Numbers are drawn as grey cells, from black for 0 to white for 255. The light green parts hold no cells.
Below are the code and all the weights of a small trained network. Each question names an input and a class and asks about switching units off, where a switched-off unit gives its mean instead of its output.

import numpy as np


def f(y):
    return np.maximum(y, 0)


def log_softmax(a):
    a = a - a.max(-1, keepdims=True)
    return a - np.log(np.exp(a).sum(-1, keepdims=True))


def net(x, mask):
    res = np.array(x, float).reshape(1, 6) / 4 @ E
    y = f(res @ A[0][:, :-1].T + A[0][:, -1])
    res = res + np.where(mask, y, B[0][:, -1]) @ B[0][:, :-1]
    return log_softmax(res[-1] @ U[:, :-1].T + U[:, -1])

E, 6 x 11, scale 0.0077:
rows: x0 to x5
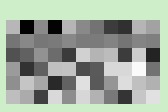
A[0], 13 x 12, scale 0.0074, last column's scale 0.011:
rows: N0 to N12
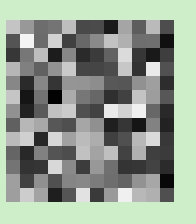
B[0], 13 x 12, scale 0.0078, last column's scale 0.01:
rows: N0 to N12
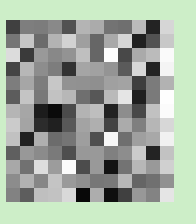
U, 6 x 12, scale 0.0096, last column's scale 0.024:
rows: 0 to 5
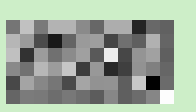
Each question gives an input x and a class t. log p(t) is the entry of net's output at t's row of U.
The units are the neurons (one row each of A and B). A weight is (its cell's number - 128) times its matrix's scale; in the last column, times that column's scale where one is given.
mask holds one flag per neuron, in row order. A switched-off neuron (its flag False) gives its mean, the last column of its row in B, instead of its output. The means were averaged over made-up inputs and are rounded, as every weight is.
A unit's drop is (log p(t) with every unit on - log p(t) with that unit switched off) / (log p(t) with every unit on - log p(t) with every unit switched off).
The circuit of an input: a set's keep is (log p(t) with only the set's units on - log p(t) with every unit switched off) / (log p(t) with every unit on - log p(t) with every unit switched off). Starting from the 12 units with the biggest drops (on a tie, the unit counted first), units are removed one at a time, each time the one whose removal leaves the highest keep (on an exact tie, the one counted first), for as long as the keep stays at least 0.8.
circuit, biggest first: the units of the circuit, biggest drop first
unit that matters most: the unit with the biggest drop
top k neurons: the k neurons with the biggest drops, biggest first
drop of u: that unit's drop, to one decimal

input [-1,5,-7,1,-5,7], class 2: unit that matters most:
N8
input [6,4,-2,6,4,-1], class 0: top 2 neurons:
(N5; N7)
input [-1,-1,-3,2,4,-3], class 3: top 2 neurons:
(N12; N8)
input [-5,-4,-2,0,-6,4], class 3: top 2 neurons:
(N10; N5)
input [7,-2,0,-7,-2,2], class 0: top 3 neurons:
(N5; N6; N4)
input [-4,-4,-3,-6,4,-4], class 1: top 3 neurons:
(N7; N5; N8)
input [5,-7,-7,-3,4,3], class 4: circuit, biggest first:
(N3; N0)
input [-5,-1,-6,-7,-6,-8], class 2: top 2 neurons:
(N2; N6)
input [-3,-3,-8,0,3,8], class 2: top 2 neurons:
(N8; N9)
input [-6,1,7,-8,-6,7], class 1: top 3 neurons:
(N7; N2; N5)
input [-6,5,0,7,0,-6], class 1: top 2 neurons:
(N6; N5)
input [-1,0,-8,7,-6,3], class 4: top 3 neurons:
(N3; N0; N7)
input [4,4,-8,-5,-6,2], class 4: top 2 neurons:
(N3; N0)
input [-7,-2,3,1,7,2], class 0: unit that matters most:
N1
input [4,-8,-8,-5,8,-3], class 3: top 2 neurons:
(N12; N9)
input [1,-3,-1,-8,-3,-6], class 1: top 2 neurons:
(N7; N8)
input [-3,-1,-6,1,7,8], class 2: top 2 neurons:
(N8; N10)
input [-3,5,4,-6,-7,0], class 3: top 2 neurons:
(N10; N6)
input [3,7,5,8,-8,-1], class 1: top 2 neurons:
(N6; N12)
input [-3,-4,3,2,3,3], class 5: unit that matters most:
N2
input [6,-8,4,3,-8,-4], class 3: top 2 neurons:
(N10; N1)
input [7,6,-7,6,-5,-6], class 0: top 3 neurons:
(N5; N4; N8)
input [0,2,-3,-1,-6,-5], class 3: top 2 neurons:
(N10; N8)
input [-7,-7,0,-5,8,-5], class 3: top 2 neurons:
(N12; N5)
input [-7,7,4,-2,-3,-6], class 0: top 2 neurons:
(N1; N8)
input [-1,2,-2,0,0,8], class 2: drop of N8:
0.5
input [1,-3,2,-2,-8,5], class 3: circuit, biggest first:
(N10)
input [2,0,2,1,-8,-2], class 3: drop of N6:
0.0
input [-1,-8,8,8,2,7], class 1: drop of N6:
1.3
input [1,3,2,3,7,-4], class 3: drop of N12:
1.0
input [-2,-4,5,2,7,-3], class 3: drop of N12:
0.8
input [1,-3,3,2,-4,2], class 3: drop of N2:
0.4
